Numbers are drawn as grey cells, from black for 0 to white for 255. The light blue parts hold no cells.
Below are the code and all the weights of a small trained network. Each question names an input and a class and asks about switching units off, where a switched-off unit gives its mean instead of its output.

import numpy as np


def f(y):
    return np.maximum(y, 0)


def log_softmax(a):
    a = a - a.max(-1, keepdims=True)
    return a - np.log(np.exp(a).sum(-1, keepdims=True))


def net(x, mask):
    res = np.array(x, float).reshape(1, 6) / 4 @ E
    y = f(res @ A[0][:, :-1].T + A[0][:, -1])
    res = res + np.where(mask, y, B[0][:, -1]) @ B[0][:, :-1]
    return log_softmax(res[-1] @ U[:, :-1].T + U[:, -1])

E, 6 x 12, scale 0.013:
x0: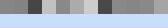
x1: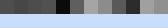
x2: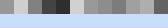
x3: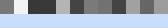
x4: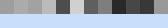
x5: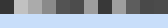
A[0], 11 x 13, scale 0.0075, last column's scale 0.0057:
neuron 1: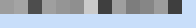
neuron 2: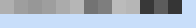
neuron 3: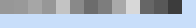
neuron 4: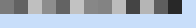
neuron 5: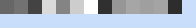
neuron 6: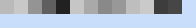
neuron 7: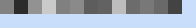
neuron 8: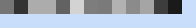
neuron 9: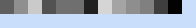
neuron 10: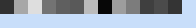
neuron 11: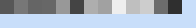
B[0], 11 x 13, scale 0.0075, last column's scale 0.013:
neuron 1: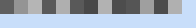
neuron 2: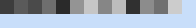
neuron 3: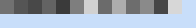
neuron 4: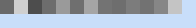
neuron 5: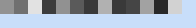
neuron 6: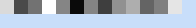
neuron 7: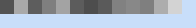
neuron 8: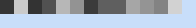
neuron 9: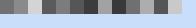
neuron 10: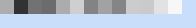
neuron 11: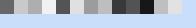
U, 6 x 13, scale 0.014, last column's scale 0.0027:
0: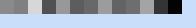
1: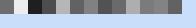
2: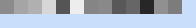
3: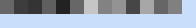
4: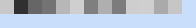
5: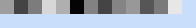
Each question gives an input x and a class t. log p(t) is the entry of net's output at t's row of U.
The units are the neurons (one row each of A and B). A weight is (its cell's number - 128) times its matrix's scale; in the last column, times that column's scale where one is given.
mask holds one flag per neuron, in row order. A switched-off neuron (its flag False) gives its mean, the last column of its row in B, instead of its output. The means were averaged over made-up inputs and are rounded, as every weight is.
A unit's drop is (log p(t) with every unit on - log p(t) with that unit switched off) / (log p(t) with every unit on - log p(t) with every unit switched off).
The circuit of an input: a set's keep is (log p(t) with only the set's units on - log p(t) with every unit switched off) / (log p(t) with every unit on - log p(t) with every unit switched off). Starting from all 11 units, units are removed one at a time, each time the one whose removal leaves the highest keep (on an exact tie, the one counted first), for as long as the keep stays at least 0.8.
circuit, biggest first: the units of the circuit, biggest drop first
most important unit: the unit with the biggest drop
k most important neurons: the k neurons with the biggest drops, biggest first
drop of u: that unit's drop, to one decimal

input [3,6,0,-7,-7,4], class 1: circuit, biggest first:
[neuron 8; neuron 4; neuron 7]
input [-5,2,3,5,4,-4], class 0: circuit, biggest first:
[neuron 8]
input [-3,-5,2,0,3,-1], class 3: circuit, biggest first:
[neuron 11; neuron 2; neuron 3]
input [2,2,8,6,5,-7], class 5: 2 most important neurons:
[neuron 6; neuron 10]
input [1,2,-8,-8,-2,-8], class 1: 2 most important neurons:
[neuron 8; neuron 7]
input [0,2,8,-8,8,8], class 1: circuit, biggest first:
[neuron 8; neuron 4]
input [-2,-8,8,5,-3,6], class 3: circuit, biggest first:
[neuron 2; neuron 3]
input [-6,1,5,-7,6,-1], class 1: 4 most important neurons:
[neuron 8; neuron 4; neuron 11; neuron 5]
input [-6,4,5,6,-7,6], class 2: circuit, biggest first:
[neuron 11; neuron 8]
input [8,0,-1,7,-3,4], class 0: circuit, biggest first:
[neuron 5; neuron 1]
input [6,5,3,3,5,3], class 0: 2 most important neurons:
[neuron 5; neuron 11]
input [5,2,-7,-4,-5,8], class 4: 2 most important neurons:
[neuron 10; neuron 6]
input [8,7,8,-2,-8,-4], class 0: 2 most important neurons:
[neuron 5; neuron 1]
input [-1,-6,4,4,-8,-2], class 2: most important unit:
neuron 11
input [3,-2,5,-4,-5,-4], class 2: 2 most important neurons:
[neuron 11; neuron 10]
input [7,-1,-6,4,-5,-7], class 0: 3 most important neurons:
[neuron 5; neuron 10; neuron 1]
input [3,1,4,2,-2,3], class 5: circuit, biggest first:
[neuron 6; neuron 8]
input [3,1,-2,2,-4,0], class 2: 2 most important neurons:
[neuron 11; neuron 6]
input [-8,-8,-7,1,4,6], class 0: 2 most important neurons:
[neuron 9; neuron 6]
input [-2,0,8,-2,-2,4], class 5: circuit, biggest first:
[neuron 6]
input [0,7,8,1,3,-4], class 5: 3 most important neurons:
[neuron 6; neuron 2; neuron 3]
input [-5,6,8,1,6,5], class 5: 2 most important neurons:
[neuron 6; neuron 11]
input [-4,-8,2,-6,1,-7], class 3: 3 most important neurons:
[neuron 2; neuron 3; neuron 10]
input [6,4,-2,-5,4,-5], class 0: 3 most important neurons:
[neuron 5; neuron 10; neuron 11]
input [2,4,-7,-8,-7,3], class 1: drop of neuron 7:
0.3
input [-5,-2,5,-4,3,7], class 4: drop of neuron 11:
0.1
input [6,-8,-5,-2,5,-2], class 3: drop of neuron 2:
0.5
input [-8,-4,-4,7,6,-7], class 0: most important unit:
neuron 10
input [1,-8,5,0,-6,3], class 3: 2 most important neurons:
[neuron 3; neuron 2]
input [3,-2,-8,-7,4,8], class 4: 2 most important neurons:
[neuron 10; neuron 6]
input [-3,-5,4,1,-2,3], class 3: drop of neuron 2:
0.3
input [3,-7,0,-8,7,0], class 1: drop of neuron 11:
0.1
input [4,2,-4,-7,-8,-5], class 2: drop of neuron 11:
1.0
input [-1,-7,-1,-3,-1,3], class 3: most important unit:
neuron 2
